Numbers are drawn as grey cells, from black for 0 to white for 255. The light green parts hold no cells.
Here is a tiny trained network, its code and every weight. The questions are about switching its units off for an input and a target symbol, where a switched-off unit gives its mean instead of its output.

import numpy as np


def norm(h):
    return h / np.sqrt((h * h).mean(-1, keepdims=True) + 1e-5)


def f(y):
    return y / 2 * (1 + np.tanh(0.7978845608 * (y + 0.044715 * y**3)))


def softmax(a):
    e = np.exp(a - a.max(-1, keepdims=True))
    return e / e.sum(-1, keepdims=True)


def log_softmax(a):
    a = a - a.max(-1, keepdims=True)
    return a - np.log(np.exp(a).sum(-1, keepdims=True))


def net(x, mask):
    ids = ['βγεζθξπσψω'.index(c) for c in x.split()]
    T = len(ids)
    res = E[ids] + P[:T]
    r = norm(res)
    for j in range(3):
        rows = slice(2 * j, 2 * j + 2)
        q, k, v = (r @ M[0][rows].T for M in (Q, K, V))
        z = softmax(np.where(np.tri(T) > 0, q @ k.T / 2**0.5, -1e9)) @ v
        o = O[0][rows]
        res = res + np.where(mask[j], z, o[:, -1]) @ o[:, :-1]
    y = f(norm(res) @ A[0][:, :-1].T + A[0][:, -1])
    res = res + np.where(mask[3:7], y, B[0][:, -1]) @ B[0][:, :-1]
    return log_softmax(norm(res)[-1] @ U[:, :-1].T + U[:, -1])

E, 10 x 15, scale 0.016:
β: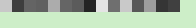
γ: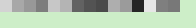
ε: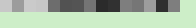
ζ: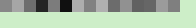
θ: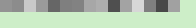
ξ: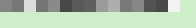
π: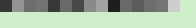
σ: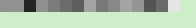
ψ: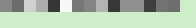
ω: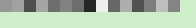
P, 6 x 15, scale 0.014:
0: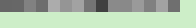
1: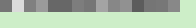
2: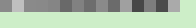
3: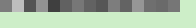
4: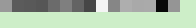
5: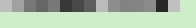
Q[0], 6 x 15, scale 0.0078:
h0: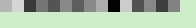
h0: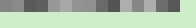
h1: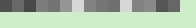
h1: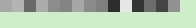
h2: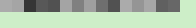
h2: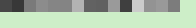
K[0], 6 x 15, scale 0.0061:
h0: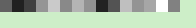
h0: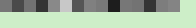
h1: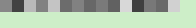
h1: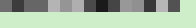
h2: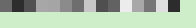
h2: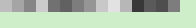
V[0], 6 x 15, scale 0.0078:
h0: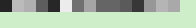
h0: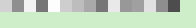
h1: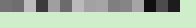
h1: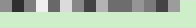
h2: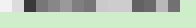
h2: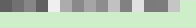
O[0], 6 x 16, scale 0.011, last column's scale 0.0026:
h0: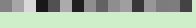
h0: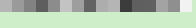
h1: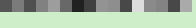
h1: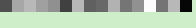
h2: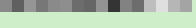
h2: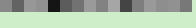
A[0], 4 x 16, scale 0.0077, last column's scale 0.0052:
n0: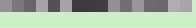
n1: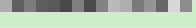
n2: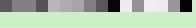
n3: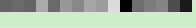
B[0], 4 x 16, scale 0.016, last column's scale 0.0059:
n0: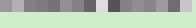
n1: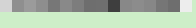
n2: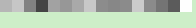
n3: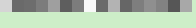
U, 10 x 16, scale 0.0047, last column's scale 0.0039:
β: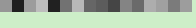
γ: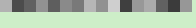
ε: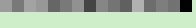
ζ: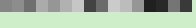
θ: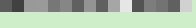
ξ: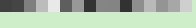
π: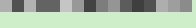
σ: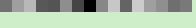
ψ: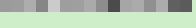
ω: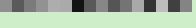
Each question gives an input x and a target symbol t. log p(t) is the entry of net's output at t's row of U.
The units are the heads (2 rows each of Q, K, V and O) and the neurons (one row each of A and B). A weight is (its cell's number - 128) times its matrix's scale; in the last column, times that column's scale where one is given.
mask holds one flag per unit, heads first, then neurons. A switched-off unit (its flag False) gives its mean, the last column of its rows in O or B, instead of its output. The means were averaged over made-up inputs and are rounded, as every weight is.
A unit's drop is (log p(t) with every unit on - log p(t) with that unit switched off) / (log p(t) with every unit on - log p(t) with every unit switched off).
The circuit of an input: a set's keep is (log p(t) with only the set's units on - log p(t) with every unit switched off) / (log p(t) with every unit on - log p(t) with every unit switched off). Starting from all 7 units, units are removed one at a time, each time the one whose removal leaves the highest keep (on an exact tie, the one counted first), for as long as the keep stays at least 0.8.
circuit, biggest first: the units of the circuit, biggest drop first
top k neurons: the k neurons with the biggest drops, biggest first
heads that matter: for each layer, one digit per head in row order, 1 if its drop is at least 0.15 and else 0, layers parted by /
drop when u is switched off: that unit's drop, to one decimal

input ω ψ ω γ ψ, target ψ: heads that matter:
001
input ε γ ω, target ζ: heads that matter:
001
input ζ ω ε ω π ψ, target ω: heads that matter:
010
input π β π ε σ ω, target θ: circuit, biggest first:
(h0)
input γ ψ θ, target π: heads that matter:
100
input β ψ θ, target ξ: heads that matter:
100
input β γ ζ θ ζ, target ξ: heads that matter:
100
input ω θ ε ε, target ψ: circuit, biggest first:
(h2; n2)
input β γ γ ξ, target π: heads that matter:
110
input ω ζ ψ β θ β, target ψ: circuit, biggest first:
(h2; n2; h1)
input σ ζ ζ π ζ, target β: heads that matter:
101
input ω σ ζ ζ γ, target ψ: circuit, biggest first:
(h2; n2)
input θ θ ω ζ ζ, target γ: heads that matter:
001
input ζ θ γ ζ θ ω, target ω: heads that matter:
010
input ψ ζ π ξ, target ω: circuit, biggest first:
(h1)
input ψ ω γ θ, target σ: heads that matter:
110
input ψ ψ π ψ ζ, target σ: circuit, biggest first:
(h1; h0)
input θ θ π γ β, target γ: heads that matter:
101
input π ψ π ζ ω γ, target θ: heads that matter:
100
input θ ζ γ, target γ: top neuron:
(n3)
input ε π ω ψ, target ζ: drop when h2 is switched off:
0.9
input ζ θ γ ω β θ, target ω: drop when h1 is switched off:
0.9
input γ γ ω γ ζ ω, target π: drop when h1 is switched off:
0.2
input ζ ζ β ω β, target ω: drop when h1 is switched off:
0.9
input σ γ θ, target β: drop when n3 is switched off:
0.0
